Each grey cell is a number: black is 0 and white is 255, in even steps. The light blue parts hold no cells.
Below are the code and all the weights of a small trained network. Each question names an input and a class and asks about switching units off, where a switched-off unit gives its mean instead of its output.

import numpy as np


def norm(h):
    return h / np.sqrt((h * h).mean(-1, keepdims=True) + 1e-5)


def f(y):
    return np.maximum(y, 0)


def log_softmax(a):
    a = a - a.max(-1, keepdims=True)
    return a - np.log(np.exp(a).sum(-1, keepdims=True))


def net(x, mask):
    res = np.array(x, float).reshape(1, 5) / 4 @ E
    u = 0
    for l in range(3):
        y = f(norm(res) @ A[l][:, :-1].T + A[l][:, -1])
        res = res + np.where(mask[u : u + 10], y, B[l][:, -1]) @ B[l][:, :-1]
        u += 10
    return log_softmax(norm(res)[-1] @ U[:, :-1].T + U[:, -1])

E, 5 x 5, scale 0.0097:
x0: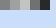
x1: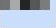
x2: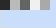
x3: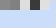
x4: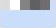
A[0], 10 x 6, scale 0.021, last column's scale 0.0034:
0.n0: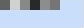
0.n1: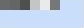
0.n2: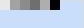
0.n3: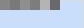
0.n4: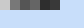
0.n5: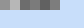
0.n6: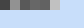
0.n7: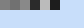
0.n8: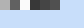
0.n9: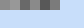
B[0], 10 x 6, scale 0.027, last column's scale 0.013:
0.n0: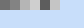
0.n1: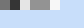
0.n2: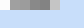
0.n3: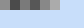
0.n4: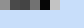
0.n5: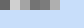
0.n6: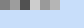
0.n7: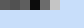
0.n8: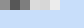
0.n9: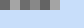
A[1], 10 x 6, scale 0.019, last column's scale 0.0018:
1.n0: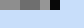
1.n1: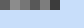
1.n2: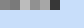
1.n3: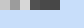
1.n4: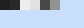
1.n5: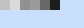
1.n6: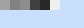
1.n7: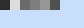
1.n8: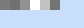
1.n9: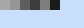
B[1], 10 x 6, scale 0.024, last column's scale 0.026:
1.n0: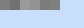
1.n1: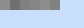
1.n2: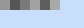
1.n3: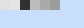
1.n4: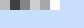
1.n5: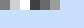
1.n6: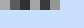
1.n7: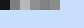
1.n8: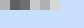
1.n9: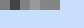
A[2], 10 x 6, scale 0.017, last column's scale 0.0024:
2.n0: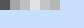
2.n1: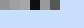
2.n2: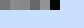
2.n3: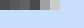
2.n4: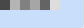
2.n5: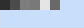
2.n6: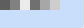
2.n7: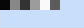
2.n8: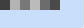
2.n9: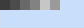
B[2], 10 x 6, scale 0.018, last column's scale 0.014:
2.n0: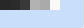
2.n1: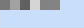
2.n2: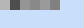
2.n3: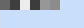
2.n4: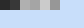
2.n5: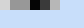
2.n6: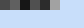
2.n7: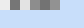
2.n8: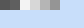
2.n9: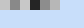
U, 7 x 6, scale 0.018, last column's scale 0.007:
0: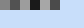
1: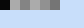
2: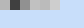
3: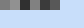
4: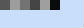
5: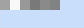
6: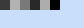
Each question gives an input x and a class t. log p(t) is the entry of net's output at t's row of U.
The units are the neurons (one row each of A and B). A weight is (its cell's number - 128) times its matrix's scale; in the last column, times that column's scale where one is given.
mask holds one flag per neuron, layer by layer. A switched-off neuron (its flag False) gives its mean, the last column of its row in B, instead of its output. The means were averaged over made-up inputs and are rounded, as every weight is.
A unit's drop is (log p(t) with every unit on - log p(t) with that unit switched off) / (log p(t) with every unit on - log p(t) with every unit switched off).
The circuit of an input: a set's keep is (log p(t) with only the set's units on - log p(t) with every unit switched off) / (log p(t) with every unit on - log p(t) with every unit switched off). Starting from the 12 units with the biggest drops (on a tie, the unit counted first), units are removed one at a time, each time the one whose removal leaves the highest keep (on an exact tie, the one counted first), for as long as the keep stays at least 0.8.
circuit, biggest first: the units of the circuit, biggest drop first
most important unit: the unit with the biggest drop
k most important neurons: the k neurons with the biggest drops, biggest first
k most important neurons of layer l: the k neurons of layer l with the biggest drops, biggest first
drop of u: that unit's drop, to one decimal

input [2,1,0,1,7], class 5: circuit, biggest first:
[0.n1; 1.n5; 1.n4]
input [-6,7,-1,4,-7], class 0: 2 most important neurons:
[0.n7; 0.n8]
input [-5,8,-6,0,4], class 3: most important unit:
0.n4
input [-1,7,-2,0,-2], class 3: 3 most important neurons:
[0.n4; 0.n8; 0.n1]
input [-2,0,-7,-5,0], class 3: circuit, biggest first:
[0.n4; 0.n1; 1.n4]
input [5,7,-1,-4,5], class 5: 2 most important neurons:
[0.n4; 0.n5]
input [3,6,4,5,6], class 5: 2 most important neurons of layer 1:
[1.n5; 1.n3]
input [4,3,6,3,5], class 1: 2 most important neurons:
[0.n1; 0.n5]
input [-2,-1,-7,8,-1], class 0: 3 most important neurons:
[0.n7; 1.n4; 0.n1]
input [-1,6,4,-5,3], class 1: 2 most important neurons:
[0.n8; 0.n5]
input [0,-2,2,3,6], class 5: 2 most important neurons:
[0.n2; 0.n1]
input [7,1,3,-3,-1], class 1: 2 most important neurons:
[0.n1; 0.n8]
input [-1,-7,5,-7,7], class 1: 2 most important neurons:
[0.n1; 0.n2]
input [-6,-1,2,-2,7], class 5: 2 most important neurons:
[0.n2; 0.n8]
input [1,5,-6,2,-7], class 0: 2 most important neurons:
[0.n7; 0.n1]
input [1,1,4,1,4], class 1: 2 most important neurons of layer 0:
[0.n1; 0.n5]
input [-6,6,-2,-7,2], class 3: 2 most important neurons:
[0.n4; 0.n8]
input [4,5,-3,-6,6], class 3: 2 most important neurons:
[0.n4; 1.n6]
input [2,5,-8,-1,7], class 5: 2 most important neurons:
[0.n2; 0.n1]
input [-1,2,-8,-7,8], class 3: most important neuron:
[0.n4]
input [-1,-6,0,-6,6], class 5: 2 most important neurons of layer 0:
[0.n5; 0.n7]
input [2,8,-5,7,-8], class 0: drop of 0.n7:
1.0
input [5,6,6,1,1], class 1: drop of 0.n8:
0.2
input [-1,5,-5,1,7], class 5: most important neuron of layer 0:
[0.n2]
